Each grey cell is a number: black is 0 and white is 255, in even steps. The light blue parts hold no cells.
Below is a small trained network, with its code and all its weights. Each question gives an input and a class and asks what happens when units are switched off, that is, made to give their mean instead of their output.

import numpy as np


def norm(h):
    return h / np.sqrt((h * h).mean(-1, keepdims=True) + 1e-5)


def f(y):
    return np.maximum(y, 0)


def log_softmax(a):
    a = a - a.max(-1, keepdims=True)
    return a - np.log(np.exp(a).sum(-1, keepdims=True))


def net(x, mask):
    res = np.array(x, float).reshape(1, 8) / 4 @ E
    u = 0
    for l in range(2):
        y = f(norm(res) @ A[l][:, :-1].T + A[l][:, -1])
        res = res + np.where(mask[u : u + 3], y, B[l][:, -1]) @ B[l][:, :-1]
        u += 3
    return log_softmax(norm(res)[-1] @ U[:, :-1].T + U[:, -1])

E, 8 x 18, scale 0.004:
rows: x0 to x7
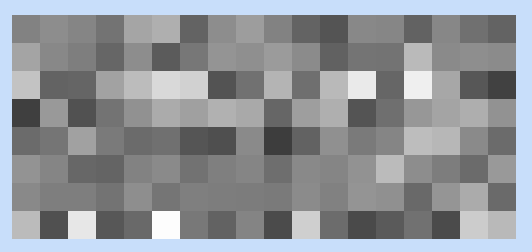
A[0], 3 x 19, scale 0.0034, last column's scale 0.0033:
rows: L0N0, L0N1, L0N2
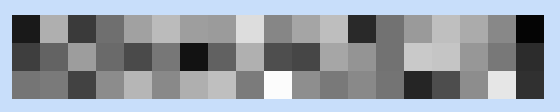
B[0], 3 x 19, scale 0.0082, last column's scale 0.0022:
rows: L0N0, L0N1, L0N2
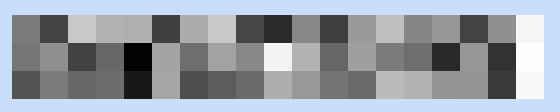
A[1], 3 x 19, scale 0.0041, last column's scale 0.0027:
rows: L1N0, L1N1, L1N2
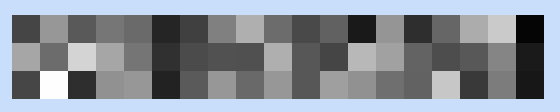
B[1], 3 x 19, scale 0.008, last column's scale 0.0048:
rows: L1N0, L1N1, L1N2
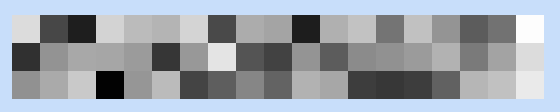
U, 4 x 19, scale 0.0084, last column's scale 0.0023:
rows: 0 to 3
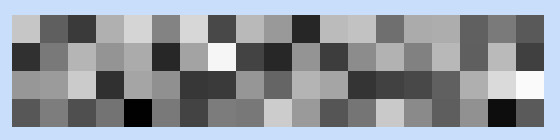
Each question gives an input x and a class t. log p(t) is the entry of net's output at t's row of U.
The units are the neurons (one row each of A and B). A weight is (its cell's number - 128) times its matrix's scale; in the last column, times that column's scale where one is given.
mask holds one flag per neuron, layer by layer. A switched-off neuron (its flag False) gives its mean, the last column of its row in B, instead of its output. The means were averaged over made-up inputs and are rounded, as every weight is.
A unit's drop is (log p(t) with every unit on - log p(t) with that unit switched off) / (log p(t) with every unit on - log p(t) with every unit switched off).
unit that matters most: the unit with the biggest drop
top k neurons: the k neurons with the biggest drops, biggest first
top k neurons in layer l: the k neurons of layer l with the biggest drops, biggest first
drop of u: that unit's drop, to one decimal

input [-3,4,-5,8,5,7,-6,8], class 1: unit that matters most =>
L0N0
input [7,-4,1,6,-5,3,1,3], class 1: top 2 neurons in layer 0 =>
[L0N0; L0N1]
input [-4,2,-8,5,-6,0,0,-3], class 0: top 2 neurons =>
[L1N0; L0N1]
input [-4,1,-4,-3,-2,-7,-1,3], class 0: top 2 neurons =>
[L1N0; L0N0]
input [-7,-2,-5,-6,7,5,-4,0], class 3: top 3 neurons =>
[L0N1; L0N0; L1N0]
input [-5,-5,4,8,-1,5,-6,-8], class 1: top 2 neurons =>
[L0N0; L1N0]
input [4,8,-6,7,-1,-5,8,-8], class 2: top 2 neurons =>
[L1N2; L1N1]
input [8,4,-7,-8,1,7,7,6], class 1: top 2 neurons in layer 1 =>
[L1N1; L1N2]
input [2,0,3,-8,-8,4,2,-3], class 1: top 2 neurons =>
[L1N1; L0N1]
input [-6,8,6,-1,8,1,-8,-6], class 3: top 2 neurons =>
[L1N0; L0N1]
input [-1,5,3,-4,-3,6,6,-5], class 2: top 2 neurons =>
[L1N2; L0N0]
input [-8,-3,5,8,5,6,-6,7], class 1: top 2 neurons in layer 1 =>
[L1N0; L1N2]
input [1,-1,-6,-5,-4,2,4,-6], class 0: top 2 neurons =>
[L1N0; L0N0]
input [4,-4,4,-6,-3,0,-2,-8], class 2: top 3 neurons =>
[L1N2; L0N0; L1N0]
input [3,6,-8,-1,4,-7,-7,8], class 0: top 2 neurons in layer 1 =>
[L1N0; L1N2]
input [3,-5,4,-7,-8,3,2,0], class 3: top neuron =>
[L0N2]
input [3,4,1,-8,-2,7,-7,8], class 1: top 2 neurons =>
[L1N1; L1N2]
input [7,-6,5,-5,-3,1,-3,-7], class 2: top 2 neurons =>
[L1N2; L1N0]
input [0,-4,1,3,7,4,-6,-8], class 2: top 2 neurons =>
[L1N2; L0N2]
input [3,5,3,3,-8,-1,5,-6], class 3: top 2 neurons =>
[L0N2; L1N0]
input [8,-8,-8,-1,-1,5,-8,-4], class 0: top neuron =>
[L1N0]
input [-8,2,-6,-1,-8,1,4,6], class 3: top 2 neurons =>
[L0N2; L1N2]
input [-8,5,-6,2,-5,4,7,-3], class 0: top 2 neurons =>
[L1N0; L0N1]
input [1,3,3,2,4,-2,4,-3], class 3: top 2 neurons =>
[L0N1; L1N0]
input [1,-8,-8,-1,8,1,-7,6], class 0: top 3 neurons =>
[L1N0; L1N2; L0N2]
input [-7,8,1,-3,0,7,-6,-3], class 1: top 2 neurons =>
[L1N1; L1N0]
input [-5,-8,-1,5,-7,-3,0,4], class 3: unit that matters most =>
L0N2
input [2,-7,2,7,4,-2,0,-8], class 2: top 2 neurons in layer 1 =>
[L1N2; L1N1]
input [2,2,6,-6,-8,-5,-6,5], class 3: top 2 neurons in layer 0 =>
[L0N2; L0N0]
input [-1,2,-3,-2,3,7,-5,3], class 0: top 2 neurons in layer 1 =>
[L1N2; L1N0]
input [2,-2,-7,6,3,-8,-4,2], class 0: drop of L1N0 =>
0.9
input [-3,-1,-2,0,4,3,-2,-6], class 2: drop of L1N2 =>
1.0
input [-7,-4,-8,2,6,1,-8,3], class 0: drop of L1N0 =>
0.8
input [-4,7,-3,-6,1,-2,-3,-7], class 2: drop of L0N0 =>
0.3
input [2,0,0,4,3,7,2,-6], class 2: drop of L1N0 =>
0.0
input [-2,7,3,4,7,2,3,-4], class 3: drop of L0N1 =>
1.0
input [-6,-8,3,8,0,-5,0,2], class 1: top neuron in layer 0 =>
[L0N0]
